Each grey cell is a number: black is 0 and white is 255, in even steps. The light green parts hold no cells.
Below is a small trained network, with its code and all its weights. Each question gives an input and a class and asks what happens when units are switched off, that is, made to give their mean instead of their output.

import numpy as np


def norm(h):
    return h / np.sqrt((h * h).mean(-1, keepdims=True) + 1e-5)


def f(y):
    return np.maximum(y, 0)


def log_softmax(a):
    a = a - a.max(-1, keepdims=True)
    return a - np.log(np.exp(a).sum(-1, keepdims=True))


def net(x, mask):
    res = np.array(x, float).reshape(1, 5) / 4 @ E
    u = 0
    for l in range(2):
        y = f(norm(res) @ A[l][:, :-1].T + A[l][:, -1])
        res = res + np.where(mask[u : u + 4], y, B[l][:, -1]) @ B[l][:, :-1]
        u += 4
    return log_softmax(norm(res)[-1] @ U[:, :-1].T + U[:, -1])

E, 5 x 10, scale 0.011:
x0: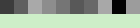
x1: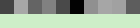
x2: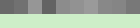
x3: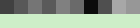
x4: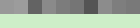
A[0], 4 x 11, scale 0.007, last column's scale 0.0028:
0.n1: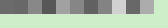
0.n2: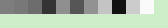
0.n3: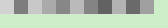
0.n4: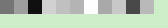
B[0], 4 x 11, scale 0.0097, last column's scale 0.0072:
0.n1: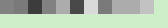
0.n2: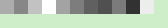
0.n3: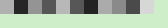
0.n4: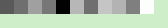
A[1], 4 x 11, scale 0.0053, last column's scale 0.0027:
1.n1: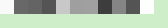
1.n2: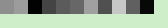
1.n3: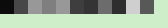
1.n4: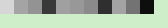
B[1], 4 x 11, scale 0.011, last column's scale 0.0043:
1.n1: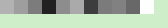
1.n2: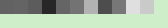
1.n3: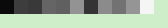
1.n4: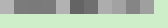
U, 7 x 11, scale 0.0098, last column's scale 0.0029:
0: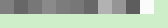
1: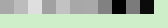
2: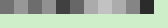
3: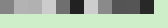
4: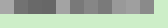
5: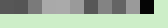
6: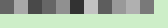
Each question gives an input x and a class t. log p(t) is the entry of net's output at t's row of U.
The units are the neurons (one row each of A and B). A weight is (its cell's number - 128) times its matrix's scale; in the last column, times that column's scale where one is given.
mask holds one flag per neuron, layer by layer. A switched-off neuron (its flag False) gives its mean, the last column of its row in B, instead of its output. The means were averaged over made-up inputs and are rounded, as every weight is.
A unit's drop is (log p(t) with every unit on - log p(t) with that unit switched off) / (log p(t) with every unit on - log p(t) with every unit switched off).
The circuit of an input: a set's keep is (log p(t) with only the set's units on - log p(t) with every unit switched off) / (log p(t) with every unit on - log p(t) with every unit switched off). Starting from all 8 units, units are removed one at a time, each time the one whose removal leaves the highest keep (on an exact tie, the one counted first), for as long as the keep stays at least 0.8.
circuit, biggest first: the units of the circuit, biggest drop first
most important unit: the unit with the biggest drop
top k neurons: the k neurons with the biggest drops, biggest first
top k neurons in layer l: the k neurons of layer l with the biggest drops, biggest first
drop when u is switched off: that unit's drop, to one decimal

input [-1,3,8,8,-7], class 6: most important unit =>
0.n1
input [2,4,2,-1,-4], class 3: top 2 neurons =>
0.n2; 0.n3
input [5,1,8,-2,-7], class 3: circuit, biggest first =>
0.n2; 1.n1
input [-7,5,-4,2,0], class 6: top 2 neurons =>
1.n2; 0.n1
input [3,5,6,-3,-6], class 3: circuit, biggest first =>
0.n2; 1.n3
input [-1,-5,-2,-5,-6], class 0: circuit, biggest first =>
0.n3; 0.n4
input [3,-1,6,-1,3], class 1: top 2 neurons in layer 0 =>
0.n2; 0.n4
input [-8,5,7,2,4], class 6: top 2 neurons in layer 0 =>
0.n1; 0.n2
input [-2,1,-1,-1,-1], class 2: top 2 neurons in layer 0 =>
0.n4; 0.n2
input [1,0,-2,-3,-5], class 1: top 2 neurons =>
1.n3; 0.n2
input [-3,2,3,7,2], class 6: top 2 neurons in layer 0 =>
0.n1; 0.n3
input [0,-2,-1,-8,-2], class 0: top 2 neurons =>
0.n4; 0.n3
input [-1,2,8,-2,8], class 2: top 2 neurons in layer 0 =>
0.n3; 0.n2
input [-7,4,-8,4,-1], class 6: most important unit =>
1.n2
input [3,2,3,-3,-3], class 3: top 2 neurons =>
1.n1; 0.n3
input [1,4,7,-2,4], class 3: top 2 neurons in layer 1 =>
1.n3; 1.n1
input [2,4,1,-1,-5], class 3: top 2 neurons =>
0.n2; 0.n3
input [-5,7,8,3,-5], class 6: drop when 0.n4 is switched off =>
-0.1
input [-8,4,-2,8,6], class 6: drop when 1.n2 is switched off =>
0.2
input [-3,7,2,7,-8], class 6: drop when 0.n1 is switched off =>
0.1
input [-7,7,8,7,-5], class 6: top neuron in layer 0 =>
0.n1
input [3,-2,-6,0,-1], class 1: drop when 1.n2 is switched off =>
0.0
